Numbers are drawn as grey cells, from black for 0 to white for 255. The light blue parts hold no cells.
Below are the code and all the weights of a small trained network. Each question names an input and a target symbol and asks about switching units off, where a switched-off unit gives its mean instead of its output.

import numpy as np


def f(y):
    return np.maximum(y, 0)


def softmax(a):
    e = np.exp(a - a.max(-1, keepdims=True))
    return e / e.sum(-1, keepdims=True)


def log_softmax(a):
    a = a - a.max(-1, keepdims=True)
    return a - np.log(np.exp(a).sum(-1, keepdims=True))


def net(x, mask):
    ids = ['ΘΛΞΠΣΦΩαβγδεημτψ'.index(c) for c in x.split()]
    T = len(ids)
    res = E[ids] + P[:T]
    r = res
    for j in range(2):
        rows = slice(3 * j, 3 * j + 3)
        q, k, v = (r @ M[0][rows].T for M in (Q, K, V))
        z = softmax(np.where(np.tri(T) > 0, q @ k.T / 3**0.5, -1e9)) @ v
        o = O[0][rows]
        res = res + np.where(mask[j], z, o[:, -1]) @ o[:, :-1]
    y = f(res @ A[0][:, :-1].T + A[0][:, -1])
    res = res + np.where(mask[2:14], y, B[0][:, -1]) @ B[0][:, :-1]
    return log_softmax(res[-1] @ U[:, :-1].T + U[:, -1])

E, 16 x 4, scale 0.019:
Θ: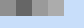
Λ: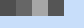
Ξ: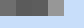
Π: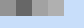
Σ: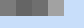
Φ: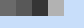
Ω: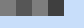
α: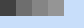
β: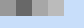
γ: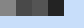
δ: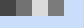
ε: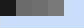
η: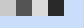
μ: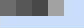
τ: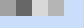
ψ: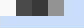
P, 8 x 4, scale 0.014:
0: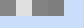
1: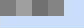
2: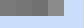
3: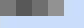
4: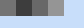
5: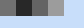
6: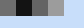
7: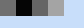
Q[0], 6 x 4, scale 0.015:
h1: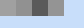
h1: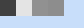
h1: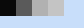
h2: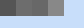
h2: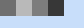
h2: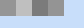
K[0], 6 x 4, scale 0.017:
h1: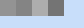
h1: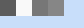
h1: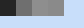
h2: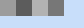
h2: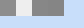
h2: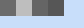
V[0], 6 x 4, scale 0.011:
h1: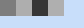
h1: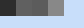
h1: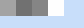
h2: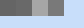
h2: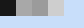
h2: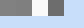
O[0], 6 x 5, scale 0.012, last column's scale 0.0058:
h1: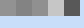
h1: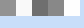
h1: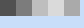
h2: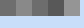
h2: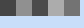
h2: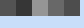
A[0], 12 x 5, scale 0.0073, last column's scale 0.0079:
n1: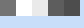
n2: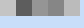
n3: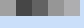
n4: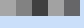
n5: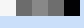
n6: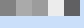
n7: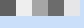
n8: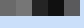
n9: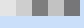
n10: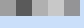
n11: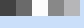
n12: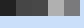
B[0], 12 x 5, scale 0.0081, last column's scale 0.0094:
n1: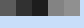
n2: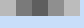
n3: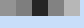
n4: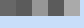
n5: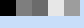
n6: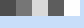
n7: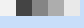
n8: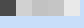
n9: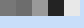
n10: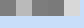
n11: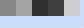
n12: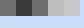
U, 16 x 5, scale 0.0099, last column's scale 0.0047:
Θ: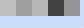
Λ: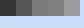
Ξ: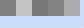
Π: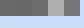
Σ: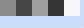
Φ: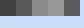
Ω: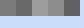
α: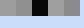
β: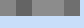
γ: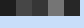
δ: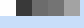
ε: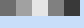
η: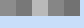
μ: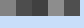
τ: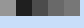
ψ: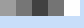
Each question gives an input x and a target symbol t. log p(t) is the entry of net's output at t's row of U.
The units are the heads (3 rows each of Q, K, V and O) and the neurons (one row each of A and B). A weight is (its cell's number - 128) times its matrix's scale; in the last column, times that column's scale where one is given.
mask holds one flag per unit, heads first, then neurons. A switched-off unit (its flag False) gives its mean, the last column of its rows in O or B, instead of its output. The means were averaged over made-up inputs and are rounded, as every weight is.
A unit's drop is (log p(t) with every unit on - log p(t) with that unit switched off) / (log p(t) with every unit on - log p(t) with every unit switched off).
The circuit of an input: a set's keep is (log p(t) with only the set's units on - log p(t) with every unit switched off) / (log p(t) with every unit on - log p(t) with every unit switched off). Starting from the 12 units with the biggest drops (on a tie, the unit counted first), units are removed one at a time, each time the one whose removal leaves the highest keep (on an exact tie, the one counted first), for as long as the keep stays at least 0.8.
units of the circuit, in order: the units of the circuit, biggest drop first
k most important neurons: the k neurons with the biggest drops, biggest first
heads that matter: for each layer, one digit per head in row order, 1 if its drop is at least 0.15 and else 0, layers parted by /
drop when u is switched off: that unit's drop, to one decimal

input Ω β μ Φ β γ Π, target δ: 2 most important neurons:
n8; n6
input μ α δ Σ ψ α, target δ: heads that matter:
01
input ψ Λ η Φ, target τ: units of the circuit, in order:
h2; h1
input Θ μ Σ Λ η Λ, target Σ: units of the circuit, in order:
h2
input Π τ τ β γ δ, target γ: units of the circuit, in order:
h2; n11
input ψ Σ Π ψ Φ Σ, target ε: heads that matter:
11
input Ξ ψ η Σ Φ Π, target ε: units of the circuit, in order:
h1; n6
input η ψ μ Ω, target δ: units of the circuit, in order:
h2; n6
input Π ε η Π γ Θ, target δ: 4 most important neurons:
n8; n6; n5; n2
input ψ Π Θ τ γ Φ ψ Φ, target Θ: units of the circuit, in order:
h2; h1; n9
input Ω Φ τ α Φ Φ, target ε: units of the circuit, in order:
h1; n6; h2
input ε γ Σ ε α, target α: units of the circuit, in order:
h1; h2
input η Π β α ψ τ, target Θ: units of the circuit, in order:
h2; n12
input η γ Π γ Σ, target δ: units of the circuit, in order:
h2; n8; n5
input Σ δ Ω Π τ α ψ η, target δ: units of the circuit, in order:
n2; h2
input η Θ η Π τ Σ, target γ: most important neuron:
n7
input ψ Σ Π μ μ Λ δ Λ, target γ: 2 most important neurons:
n6; n12
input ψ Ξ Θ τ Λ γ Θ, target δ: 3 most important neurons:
n8; n6; n5
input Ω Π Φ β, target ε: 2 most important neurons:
n6; n10
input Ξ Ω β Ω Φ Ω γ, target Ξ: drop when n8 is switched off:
0.8
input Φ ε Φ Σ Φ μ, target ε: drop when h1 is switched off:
1.1
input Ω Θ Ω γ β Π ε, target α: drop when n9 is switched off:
0.1
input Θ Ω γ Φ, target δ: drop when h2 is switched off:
0.6
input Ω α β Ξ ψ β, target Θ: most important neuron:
n11
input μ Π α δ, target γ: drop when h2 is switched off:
0.8
